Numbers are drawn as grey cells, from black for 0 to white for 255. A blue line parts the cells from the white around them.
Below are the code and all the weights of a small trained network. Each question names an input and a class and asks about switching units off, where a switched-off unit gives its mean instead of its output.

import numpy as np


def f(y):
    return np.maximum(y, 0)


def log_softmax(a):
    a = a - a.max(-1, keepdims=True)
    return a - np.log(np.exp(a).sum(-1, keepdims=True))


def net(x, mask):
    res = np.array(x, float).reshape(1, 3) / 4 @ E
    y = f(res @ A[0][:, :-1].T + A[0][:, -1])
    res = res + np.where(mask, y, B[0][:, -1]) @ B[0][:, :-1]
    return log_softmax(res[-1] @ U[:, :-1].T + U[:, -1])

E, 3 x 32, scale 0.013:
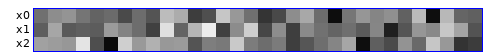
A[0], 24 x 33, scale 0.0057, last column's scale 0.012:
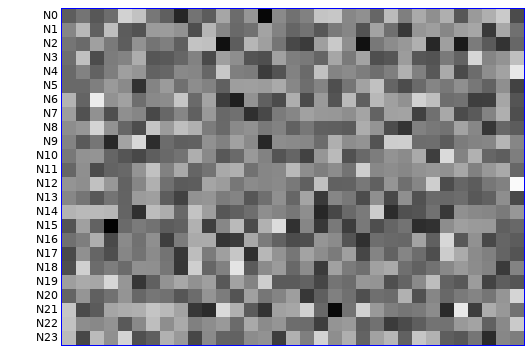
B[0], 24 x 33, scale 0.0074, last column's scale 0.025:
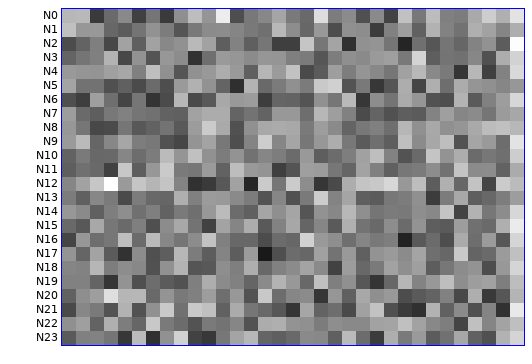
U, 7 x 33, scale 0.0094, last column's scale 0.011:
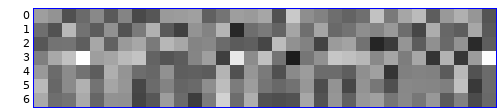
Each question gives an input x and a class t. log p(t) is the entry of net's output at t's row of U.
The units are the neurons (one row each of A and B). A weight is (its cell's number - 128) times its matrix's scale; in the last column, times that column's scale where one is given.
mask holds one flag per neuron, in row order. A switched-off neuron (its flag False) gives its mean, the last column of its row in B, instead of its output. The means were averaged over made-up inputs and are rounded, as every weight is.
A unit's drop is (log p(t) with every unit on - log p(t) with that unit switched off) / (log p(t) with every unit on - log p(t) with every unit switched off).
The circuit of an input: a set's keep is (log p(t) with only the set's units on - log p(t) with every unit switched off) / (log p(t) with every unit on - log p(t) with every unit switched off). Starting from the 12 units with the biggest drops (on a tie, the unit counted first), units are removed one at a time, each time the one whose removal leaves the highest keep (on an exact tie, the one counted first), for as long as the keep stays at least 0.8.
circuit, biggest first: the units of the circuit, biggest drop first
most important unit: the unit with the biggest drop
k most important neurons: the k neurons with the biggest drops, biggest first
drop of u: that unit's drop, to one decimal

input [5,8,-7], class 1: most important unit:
N15
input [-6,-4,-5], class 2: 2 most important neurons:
[N21; N11]
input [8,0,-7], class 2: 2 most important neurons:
[N2; N16]
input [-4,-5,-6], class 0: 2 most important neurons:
[N9; N0]
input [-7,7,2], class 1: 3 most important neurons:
[N15; N2; N18]
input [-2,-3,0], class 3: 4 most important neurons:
[N17; N15; N12; N0]
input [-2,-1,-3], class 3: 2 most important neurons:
[N19; N8]
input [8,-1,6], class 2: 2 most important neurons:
[N2; N16]
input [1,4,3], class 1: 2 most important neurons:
[N4; N12]
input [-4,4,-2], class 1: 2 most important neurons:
[N2; N16]
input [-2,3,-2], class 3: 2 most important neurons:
[N6; N23]
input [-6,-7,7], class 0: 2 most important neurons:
[N8; N14]
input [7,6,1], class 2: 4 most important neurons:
[N2; N16; N6; N23]
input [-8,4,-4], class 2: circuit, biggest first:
[N21]
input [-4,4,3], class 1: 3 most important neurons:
[N2; N4; N16]
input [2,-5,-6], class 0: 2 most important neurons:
[N0; N9]
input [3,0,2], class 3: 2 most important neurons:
[N21; N0]
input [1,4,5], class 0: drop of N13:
0.0
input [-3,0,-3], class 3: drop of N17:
0.1
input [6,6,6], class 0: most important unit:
N14
